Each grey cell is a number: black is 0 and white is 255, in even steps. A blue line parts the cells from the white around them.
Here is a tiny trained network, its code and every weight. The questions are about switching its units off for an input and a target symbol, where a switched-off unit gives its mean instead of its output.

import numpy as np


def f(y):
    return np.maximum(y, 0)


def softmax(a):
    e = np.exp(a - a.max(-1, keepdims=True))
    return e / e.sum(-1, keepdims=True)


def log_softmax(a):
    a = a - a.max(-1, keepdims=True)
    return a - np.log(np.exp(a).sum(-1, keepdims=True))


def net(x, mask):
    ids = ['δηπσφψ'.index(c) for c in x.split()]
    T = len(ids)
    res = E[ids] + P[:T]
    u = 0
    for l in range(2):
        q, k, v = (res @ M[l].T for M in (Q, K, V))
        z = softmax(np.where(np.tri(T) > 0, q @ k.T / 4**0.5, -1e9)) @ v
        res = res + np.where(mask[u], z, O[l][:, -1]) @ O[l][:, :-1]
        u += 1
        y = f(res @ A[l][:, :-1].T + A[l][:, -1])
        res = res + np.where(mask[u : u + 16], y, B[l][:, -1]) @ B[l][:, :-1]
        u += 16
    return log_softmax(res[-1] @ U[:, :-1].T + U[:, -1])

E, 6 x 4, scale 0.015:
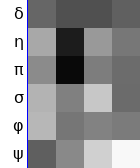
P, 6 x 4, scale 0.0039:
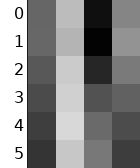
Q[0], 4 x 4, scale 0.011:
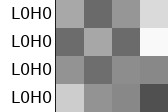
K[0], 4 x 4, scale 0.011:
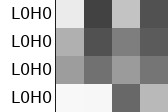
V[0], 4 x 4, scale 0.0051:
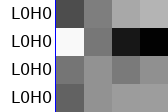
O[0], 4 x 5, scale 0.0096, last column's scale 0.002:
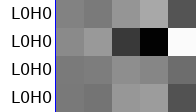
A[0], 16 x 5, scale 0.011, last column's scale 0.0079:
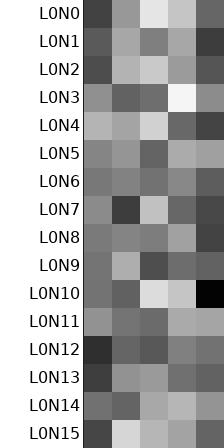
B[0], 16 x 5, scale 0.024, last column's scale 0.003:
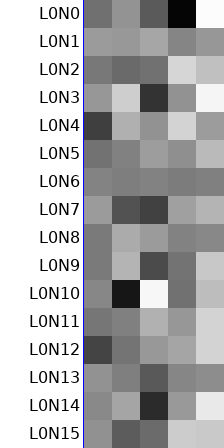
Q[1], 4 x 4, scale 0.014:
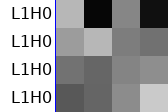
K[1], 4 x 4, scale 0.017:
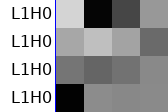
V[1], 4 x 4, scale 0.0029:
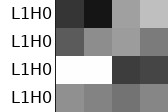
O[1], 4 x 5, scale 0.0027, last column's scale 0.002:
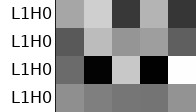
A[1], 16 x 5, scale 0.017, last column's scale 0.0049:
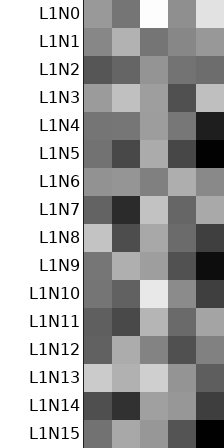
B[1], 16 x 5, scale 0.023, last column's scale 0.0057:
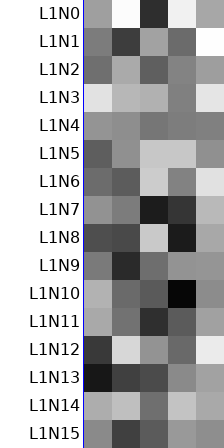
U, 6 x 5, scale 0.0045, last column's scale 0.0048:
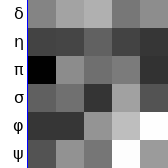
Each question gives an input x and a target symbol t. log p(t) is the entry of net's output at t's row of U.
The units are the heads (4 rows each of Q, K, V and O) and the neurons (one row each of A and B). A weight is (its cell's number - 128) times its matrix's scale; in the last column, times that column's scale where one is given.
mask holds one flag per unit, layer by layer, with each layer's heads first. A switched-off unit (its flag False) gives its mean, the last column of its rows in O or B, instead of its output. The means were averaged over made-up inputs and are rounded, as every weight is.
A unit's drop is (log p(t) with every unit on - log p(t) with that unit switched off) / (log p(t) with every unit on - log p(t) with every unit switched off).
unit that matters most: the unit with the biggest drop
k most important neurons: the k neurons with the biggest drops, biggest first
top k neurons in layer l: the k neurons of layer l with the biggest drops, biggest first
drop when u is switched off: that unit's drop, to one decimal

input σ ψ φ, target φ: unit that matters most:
L0H0
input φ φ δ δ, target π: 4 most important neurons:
[L1N12 L0N9 L0N12 L0N15]
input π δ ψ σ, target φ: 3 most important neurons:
[L0N14 L0N0 L0N3]
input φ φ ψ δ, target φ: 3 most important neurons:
[L0N15 L0N0 L1N6]
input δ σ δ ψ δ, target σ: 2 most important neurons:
[L0N9 L0N3]
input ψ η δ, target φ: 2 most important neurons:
[L0N10 L0N0]
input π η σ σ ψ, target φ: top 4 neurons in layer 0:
[L0N15 L0N2 L0N3 L0N14]
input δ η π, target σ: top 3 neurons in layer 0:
[L0N3 L0N12 L0N14]
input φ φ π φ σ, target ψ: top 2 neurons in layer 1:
[L1N0 L1N3]
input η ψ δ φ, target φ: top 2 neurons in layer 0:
[L0N0 L0N15]
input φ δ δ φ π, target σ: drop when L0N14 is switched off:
0.3
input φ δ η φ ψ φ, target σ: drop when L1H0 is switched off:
0.1
